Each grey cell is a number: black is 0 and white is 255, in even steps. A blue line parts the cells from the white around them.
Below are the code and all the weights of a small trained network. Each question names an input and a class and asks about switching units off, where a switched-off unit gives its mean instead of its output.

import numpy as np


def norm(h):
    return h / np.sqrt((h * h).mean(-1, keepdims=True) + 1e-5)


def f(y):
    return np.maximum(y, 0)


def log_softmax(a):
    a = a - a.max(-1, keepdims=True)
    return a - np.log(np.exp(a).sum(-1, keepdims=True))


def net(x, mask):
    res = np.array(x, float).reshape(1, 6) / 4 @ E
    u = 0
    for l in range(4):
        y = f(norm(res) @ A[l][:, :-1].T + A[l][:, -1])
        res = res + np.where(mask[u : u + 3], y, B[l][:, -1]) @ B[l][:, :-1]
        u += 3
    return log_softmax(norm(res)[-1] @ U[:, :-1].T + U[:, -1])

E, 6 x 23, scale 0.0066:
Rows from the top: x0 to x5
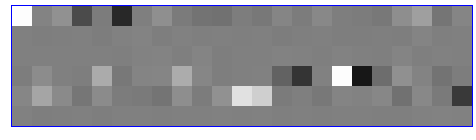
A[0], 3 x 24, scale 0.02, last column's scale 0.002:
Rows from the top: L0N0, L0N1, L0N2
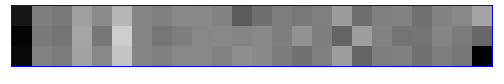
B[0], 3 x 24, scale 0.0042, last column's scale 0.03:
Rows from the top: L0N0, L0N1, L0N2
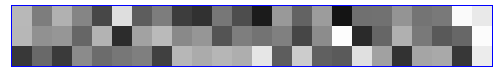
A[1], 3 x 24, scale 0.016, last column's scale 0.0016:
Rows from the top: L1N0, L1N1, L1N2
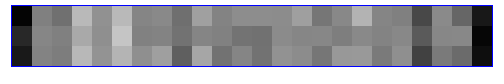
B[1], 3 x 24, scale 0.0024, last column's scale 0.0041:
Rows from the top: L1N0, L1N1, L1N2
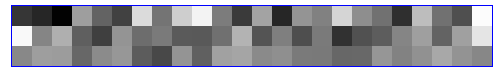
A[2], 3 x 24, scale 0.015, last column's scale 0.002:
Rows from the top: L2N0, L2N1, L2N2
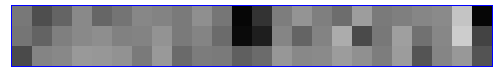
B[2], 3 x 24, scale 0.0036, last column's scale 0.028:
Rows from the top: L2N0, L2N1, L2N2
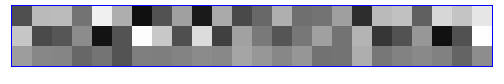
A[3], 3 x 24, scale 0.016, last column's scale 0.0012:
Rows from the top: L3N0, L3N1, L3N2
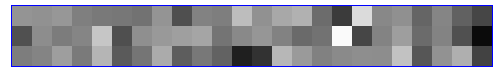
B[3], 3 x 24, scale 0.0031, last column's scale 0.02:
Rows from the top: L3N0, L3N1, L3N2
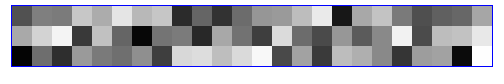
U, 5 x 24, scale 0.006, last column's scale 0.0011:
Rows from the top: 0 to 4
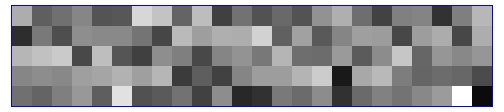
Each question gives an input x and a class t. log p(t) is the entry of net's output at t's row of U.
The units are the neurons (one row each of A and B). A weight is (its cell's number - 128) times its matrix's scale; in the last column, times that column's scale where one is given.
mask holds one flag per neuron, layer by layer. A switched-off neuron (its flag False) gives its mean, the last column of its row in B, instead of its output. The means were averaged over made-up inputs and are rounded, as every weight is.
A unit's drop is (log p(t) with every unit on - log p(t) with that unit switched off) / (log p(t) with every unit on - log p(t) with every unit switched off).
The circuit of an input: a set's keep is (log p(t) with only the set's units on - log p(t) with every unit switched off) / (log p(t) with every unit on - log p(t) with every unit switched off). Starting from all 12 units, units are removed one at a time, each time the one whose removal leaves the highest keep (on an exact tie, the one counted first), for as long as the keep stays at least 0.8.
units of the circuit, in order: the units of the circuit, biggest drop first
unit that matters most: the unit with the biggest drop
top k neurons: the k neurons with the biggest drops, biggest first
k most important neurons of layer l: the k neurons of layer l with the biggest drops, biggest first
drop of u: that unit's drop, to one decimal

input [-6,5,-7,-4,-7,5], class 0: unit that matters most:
L0N1
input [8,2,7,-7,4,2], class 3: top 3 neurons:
(L0N1; L0N0; L2N0)
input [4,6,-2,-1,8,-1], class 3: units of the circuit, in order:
(L0N1; L3N0)
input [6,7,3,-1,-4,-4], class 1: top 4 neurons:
(L0N1; L2N0; L3N2; L0N2)
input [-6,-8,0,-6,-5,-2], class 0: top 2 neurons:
(L0N1; L2N1)
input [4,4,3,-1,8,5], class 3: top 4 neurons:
(L0N1; L2N0; L0N2; L3N0)
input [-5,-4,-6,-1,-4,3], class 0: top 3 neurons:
(L0N1; L0N0; L2N1)
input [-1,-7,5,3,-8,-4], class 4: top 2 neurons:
(L0N1; L0N0)
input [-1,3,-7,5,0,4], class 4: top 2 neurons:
(L0N0; L3N2)
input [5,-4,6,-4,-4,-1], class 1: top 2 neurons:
(L0N1; L3N2)
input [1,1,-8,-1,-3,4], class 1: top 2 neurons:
(L0N1; L2N0)
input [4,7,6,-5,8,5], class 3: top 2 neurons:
(L0N1; L0N2)
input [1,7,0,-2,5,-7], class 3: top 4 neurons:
(L0N1; L0N2; L2N0; L0N0)
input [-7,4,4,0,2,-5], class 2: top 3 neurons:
(L0N1; L2N1; L0N2)
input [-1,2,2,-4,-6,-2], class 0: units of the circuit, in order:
(L2N1)
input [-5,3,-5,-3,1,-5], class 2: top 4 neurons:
(L0N1; L0N2; L3N1; L2N1)
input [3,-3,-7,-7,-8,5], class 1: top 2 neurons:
(L3N2; L0N1)
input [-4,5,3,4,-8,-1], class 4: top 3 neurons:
(L0N0; L0N2; L2N0)
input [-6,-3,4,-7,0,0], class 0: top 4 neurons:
(L0N1; L2N0; L0N0; L2N1)
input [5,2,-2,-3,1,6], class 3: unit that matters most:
L2N0
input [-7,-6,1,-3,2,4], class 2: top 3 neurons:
(L0N1; L0N2; L2N1)
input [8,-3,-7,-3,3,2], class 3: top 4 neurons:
(L0N1; L2N0; L0N0; L3N0)
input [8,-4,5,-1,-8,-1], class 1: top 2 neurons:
(L3N2; L0N1)
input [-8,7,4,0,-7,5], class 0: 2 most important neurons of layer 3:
(L3N1; L3N2)
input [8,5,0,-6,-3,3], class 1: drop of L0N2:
0.9
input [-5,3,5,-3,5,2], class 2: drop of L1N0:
0.0
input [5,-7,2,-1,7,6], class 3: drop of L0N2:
0.2
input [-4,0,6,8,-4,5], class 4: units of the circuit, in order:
(L0N0)
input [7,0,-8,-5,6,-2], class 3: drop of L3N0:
0.1
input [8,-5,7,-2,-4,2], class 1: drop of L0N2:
0.5
